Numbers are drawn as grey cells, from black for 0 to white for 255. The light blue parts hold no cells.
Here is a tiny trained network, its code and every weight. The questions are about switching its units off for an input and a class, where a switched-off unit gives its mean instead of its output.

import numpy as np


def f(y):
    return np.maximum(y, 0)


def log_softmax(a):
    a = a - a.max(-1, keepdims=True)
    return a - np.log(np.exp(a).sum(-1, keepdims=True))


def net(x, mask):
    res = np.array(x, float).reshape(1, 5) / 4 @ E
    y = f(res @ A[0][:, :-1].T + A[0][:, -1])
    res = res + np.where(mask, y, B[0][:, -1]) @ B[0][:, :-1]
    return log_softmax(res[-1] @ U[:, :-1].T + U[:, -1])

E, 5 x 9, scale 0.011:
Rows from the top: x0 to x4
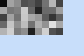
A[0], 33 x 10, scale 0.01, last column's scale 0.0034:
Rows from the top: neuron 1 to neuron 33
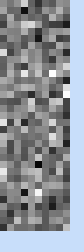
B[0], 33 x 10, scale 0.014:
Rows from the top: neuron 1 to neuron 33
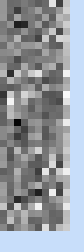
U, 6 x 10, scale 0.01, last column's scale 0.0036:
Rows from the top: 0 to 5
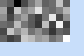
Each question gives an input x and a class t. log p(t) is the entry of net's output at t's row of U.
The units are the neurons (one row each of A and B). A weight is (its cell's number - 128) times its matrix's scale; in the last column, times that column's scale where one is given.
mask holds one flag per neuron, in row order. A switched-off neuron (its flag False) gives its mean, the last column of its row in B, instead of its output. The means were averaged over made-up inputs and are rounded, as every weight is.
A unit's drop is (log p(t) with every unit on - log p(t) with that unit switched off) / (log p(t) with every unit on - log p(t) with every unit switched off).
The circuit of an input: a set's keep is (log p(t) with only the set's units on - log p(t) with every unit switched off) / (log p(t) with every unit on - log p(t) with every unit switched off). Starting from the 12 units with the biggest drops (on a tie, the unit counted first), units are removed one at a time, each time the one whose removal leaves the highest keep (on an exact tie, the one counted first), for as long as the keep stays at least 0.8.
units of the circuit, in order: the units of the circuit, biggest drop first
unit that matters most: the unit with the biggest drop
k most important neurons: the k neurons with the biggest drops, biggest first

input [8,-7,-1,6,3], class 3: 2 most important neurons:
[neuron 6; neuron 3]
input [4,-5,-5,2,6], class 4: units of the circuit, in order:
[neuron 14]
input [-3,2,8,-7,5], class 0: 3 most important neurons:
[neuron 4; neuron 29; neuron 11]
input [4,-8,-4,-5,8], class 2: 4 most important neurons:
[neuron 28; neuron 23; neuron 15; neuron 10]
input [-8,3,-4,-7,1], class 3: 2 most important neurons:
[neuron 25; neuron 11]
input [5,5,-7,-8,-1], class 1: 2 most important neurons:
[neuron 30; neuron 22]
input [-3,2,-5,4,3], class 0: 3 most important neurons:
[neuron 30; neuron 18; neuron 20]
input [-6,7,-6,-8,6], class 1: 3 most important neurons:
[neuron 30; neuron 22; neuron 28]
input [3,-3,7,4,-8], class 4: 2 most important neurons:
[neuron 15; neuron 32]
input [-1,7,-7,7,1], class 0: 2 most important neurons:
[neuron 20; neuron 18]
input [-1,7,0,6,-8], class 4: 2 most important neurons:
[neuron 15; neuron 28]
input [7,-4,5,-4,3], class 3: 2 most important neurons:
[neuron 6; neuron 33]
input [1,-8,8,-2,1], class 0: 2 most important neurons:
[neuron 4; neuron 29]
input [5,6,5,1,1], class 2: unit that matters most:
neuron 1
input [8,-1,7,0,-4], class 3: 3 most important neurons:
[neuron 33; neuron 6; neuron 18]
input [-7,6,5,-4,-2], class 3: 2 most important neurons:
[neuron 25; neuron 28]
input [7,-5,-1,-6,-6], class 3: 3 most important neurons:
[neuron 6; neuron 33; neuron 11]
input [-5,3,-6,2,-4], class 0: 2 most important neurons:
[neuron 18; neuron 20]
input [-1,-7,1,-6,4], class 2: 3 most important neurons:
[neuron 28; neuron 11; neuron 23]
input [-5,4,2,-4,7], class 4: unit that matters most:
neuron 14
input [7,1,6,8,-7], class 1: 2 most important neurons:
[neuron 11; neuron 25]
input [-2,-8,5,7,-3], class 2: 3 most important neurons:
[neuron 28; neuron 30; neuron 10]
